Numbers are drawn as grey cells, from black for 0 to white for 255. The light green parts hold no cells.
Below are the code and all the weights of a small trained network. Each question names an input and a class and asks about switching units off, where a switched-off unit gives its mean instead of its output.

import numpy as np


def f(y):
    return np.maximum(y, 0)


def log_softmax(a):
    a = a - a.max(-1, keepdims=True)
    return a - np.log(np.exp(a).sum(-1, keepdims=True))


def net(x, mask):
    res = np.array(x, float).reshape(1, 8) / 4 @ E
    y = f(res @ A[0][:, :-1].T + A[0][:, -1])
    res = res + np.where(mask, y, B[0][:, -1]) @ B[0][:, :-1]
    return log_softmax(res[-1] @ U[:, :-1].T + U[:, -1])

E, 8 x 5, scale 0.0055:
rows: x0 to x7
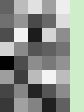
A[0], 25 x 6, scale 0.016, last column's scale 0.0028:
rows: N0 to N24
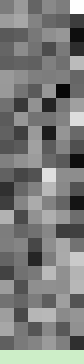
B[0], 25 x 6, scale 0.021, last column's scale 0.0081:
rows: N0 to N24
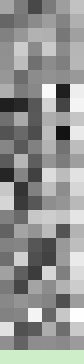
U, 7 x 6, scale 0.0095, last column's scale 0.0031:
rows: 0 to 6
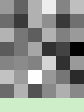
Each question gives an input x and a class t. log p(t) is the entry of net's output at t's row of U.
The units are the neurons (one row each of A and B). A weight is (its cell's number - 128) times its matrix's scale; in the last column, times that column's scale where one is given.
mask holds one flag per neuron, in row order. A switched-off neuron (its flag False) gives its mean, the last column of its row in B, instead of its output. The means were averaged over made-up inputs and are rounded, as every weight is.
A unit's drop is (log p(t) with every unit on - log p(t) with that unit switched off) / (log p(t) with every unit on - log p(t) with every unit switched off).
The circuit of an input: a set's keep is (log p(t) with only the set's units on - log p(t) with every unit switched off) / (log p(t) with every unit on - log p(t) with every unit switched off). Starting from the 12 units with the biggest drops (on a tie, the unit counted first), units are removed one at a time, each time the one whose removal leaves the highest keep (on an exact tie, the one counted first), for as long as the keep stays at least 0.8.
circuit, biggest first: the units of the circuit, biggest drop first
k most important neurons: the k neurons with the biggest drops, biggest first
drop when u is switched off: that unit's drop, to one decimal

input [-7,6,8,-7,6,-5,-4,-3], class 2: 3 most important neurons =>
(N13, N19, N22)
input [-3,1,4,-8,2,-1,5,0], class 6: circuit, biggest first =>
(N18, N6)
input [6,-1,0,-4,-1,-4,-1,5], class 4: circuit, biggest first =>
(N22, N15)
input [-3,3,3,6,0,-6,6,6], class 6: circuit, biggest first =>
(N18)
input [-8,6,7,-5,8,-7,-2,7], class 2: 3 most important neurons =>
(N18, N14, N0)
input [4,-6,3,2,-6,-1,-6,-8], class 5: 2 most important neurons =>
(N22, N7)
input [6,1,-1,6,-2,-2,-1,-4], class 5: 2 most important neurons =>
(N7, N12)
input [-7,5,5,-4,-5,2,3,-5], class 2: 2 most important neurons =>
(N23, N6)
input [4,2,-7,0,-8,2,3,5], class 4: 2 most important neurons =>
(N9, N22)
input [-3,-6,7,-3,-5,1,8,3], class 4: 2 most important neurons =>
(N6, N16)
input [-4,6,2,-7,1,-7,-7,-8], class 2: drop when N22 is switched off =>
0.1
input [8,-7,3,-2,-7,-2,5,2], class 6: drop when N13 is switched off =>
0.1
